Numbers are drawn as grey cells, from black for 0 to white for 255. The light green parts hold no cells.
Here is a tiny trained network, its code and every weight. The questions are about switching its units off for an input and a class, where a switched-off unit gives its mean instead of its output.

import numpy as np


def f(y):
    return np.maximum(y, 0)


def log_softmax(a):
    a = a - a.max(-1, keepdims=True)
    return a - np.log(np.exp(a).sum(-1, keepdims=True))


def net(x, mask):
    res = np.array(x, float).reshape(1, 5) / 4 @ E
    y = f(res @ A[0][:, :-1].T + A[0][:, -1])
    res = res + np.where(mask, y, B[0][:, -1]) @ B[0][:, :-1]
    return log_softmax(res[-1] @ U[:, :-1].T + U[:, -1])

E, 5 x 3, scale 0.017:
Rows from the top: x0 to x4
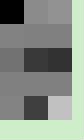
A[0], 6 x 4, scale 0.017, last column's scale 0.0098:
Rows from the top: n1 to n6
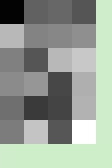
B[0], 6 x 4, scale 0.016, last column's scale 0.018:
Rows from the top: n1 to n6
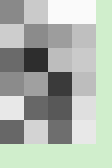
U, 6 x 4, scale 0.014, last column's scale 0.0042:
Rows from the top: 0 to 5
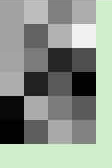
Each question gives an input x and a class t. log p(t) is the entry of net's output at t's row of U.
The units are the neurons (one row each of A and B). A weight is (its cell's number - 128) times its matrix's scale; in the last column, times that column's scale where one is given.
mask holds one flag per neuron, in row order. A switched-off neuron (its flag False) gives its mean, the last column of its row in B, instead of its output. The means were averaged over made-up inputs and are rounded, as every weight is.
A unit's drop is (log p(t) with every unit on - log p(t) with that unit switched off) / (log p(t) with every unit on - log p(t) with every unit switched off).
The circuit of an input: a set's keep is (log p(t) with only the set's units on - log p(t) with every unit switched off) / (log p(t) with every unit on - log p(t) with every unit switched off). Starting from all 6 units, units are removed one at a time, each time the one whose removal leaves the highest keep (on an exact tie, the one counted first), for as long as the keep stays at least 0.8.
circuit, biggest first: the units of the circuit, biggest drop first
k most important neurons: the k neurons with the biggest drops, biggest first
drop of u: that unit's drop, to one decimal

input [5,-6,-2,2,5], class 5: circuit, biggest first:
[n5]
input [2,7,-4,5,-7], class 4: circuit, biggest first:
[n5, n2]
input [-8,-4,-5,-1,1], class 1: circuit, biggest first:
[n6, n4]
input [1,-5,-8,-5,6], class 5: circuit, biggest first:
[n5, n3]
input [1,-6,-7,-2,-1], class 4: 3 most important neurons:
[n5, n2, n1]
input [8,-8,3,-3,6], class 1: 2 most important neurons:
[n5, n1]
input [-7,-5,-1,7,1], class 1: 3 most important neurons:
[n6, n5, n2]
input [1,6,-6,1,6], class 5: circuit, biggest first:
[n5, n3]
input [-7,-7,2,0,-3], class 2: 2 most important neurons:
[n1, n4]
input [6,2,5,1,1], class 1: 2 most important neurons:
[n6, n4]
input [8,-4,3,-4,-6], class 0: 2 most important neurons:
[n1, n5]
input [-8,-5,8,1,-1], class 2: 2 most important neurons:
[n4, n3]
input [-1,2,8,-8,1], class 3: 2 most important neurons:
[n6, n5]
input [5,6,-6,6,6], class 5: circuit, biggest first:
[n5]
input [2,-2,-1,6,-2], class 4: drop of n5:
0.6
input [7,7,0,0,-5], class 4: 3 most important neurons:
[n5, n2, n6]
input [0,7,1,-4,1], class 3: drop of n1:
0.8
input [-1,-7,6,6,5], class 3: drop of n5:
0.1
